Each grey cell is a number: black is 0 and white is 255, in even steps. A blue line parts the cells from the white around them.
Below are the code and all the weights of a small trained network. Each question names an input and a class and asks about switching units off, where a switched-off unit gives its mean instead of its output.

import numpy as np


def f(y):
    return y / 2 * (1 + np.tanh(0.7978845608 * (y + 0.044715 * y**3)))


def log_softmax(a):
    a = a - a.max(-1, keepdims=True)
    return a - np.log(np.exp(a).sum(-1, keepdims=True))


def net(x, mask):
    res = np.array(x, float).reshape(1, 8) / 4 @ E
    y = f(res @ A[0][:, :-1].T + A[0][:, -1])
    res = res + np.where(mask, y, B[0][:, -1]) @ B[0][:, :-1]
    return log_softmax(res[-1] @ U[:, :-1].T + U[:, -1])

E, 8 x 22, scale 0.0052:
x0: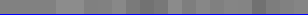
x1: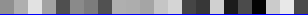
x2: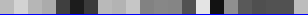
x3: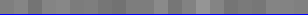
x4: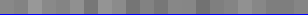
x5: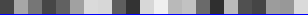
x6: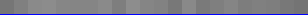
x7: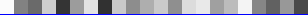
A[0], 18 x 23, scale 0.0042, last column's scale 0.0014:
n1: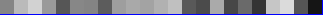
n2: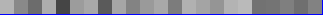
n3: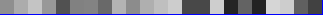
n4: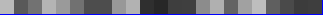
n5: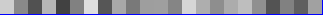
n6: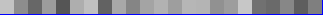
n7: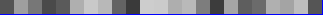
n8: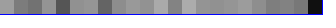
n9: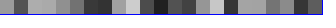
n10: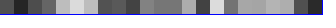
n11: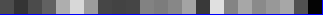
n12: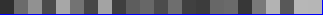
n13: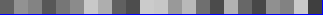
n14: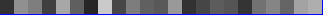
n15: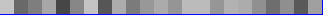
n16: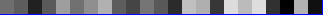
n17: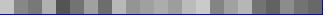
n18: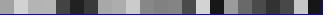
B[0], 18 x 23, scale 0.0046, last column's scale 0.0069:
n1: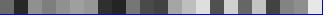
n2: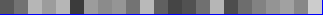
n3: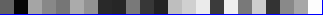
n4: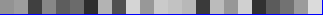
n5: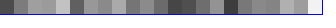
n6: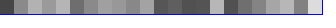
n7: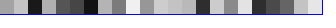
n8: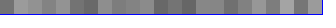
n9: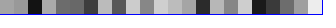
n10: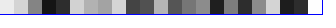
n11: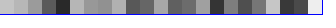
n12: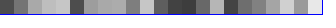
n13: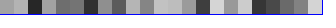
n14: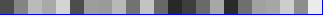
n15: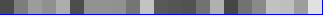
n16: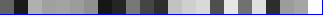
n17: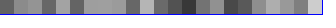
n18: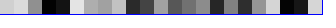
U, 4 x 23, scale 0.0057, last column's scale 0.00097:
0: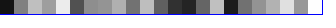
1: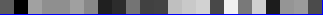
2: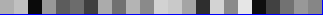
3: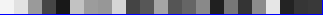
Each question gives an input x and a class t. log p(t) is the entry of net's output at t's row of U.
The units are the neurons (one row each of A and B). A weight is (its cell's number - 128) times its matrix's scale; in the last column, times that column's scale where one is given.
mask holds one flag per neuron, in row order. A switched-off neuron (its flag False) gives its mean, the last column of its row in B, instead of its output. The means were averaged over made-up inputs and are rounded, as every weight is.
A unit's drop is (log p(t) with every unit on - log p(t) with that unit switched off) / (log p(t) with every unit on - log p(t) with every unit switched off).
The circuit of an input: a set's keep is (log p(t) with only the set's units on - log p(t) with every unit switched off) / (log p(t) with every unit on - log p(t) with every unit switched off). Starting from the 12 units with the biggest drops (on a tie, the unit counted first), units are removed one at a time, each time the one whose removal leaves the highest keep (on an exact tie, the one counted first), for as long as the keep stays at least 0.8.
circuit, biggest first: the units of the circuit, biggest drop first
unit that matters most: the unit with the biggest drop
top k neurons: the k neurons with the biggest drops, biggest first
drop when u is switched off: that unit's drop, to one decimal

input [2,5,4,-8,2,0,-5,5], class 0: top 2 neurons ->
n16, n17
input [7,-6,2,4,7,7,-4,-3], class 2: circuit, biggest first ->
n7
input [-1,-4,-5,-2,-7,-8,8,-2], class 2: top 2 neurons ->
n4, n9
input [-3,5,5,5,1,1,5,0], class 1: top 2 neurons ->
n3, n10
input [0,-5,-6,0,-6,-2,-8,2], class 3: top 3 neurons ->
n10, n3, n11
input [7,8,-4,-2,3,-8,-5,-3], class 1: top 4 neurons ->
n3, n1, n7, n13
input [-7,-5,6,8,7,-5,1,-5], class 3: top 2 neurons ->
n18, n3
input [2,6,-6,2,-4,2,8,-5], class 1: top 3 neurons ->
n3, n1, n18
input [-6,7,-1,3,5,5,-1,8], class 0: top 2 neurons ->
n6, n15
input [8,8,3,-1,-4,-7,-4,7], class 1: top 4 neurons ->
n3, n1, n14, n12
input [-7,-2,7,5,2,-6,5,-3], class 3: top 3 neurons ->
n18, n7, n13
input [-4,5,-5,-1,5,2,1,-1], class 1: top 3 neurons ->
n3, n1, n18
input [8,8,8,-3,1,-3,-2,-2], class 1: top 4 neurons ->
n3, n1, n10, n11
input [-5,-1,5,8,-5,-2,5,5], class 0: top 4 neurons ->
n10, n11, n5, n15
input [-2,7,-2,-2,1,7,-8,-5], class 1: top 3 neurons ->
n3, n1, n9
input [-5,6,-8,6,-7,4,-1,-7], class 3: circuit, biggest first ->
n10
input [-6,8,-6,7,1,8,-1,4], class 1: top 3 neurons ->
n3, n1, n9
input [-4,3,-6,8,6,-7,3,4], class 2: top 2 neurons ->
n9, n4
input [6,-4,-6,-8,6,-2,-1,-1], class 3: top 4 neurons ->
n10, n3, n11, n1
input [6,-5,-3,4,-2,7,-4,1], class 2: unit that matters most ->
n7
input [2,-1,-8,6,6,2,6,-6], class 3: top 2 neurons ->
n10, n11
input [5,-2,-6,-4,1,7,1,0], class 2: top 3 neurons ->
n7, n13, n18
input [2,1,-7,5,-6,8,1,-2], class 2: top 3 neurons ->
n7, n13, n18
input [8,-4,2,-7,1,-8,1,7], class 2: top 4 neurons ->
n4, n9, n14, n12
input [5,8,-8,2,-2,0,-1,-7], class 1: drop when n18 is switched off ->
0.2
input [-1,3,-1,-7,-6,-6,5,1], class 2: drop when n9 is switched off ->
0.1
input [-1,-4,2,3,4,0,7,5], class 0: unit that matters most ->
n3
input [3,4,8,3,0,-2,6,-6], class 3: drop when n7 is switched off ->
0.0
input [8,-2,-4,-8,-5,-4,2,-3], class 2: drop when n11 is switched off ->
-0.1
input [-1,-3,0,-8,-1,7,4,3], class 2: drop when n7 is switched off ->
0.1
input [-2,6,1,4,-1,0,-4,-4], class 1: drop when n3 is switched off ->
0.3
